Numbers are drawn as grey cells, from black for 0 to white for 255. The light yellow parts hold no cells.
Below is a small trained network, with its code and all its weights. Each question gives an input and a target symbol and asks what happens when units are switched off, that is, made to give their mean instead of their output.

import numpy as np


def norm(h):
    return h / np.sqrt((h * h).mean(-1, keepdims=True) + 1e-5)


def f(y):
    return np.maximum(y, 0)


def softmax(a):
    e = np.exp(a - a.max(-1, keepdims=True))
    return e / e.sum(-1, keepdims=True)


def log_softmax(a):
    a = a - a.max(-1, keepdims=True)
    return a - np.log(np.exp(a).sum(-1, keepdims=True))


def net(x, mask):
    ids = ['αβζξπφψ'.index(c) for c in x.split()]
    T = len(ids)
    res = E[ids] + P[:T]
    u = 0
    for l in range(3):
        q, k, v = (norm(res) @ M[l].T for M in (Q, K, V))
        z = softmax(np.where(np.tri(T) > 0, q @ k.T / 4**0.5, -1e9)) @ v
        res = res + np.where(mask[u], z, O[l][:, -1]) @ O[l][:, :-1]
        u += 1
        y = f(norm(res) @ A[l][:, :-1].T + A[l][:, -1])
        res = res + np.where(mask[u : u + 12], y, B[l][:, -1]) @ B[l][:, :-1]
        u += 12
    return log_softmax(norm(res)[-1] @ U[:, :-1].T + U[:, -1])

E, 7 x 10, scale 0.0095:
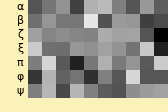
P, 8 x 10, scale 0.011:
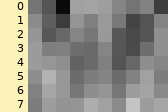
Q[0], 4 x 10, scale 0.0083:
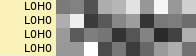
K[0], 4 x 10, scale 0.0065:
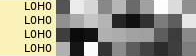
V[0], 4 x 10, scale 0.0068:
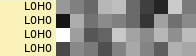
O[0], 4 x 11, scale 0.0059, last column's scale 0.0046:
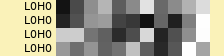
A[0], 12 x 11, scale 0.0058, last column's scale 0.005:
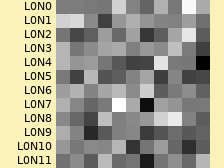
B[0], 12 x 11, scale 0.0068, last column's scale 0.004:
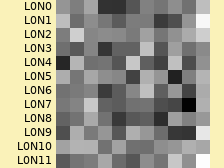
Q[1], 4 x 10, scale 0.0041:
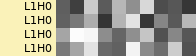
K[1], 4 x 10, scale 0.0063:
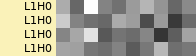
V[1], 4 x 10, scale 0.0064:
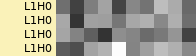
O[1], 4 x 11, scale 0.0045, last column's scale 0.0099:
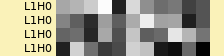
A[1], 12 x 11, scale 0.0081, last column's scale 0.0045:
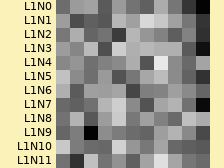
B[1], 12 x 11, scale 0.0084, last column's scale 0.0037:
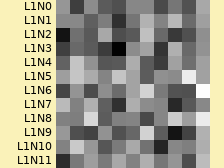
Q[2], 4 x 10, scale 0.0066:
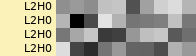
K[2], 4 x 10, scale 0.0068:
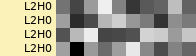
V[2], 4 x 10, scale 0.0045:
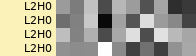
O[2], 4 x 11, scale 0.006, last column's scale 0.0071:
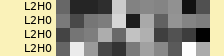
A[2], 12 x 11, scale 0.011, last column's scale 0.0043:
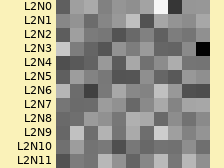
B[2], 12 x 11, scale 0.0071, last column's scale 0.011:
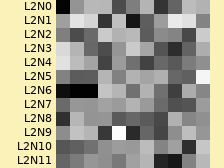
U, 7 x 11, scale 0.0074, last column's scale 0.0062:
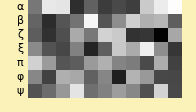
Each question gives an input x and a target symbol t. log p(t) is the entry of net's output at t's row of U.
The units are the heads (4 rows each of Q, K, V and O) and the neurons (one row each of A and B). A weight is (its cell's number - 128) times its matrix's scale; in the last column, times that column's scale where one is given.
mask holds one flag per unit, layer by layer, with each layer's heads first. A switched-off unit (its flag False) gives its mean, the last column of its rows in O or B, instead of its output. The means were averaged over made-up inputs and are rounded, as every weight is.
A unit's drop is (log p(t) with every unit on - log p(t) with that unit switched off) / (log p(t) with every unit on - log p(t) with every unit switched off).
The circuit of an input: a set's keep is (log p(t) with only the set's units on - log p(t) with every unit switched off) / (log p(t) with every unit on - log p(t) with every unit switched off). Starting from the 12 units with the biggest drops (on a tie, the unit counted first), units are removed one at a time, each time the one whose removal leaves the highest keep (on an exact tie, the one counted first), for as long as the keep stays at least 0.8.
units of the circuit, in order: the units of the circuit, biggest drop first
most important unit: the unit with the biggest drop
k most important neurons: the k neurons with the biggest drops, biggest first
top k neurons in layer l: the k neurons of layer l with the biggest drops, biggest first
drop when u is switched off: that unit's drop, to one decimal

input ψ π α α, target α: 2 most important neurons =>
[L0N2; L2N2]
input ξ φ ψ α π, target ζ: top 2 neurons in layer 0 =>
[L0N11; L0N1]
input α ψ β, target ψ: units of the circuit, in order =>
[L2H0; L0H0]
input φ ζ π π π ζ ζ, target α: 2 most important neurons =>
[L1N10; L1N5]
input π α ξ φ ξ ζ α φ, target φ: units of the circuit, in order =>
[L0H0]
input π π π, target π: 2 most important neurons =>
[L0N1; L2N3]
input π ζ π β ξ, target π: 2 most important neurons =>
[L1N5; L0N1]
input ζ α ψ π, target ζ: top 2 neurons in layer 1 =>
[L1N2; L1N5]
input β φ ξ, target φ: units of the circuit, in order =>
[L0H0; L2N11]
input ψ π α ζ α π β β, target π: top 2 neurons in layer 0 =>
[L0N1; L0N6]
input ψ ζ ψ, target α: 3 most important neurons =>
[L0N2; L2N9; L1N8]
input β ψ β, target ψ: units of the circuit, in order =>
[L0H0; L2H0]
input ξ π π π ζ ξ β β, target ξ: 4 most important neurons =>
[L0N6; L1N1; L1N3; L1N6]
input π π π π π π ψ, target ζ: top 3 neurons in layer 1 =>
[L1N6; L1N9; L1N5]
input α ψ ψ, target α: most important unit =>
L1H0
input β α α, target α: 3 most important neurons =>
[L0N2; L2N5; L2N2]
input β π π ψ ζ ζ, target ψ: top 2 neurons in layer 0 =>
[L0N5; L0N2]
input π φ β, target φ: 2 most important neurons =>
[L1N9; L2N11]
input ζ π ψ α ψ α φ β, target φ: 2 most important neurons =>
[L1N0; L0N7]
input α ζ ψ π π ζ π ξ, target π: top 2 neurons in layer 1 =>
[L1N6; L1N8]
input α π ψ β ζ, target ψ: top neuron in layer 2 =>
[L2N0]
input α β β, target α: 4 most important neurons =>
[L0N10; L2N5; L1N8; L2N2]
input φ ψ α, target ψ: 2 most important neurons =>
[L0N5; L0N2]
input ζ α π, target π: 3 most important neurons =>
[L1N6; L2N11; L2N0]
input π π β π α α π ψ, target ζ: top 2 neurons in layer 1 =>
[L1N9; L1N6]
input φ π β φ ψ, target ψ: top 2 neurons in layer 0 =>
[L0N2; L0N11]
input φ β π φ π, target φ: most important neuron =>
[L0N7]
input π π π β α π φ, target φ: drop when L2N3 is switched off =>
0.1
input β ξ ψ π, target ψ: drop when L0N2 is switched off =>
0.2
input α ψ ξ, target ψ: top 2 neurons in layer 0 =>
[L0N5; L0N1]
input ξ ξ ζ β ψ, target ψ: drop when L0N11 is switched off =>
-0.1
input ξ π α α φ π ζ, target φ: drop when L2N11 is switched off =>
0.2
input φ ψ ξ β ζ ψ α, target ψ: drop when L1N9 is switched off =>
0.0
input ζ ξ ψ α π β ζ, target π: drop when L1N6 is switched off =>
0.1
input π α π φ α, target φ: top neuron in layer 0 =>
[L0N7]
